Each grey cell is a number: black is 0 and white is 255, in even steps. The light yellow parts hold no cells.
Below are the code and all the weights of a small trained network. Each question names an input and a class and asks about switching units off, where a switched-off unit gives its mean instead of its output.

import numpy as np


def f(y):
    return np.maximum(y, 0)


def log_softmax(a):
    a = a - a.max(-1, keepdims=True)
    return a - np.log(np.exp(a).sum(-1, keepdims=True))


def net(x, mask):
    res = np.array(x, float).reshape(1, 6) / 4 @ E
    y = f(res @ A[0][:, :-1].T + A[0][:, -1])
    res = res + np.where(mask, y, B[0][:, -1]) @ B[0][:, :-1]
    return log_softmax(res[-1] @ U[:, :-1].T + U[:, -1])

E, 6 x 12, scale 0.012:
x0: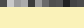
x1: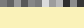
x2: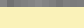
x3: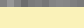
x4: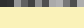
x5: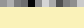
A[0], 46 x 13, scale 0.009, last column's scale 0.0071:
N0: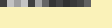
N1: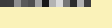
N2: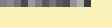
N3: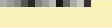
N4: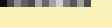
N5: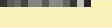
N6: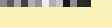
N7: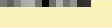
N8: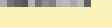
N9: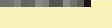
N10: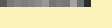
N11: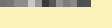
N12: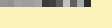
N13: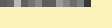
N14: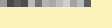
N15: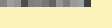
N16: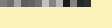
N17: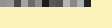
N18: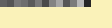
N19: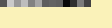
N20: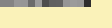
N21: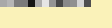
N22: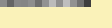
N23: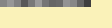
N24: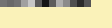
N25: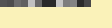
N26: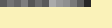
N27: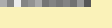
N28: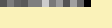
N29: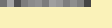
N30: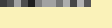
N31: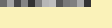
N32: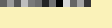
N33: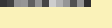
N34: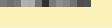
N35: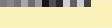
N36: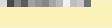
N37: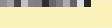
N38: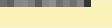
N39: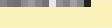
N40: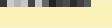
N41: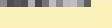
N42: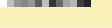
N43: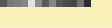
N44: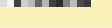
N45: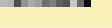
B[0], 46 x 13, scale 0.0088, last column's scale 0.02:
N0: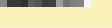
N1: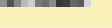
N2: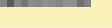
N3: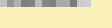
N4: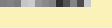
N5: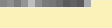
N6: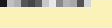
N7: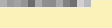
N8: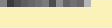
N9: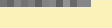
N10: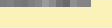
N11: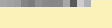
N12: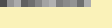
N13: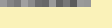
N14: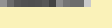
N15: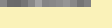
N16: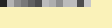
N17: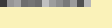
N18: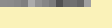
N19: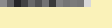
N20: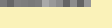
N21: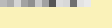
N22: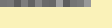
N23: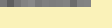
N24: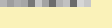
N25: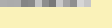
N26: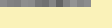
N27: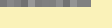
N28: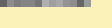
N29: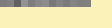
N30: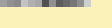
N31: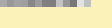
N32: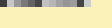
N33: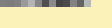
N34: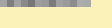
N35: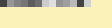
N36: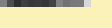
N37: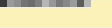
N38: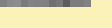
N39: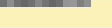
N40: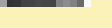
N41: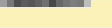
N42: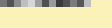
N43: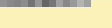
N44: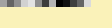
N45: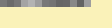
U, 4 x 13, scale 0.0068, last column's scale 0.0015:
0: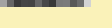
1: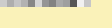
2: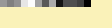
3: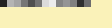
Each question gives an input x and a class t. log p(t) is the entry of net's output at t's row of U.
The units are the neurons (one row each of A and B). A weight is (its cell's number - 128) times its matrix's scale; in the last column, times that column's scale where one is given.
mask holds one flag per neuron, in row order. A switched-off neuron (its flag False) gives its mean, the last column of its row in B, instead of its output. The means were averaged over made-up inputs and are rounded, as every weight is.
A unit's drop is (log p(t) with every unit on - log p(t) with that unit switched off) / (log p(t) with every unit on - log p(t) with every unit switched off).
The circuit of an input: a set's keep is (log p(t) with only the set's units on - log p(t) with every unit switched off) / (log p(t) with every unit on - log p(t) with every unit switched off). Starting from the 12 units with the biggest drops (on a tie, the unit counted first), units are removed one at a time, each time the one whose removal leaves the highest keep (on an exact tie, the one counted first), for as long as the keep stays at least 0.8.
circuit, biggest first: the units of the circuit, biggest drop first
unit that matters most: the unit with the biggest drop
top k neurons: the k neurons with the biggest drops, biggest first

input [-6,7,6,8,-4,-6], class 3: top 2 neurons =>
N6; N40
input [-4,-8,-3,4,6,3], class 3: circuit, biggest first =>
N35
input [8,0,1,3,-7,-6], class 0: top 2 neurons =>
N40; N0
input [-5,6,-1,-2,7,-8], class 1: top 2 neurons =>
N25; N24
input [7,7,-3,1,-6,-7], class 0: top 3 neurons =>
N40; N0; N19
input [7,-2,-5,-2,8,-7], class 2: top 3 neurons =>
N1; N4; N33
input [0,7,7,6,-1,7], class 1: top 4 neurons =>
N21; N3; N31; N35
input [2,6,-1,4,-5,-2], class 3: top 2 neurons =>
N6; N16
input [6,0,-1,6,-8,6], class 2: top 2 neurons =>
N44; N42
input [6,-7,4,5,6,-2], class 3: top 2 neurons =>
N35; N32
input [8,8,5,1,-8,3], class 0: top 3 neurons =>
N0; N40; N19
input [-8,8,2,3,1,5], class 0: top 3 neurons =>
N36; N14; N41
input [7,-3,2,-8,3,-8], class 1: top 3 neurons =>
N24; N25; N7
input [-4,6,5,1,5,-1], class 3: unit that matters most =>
N6
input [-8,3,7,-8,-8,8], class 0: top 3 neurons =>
N36; N14; N8
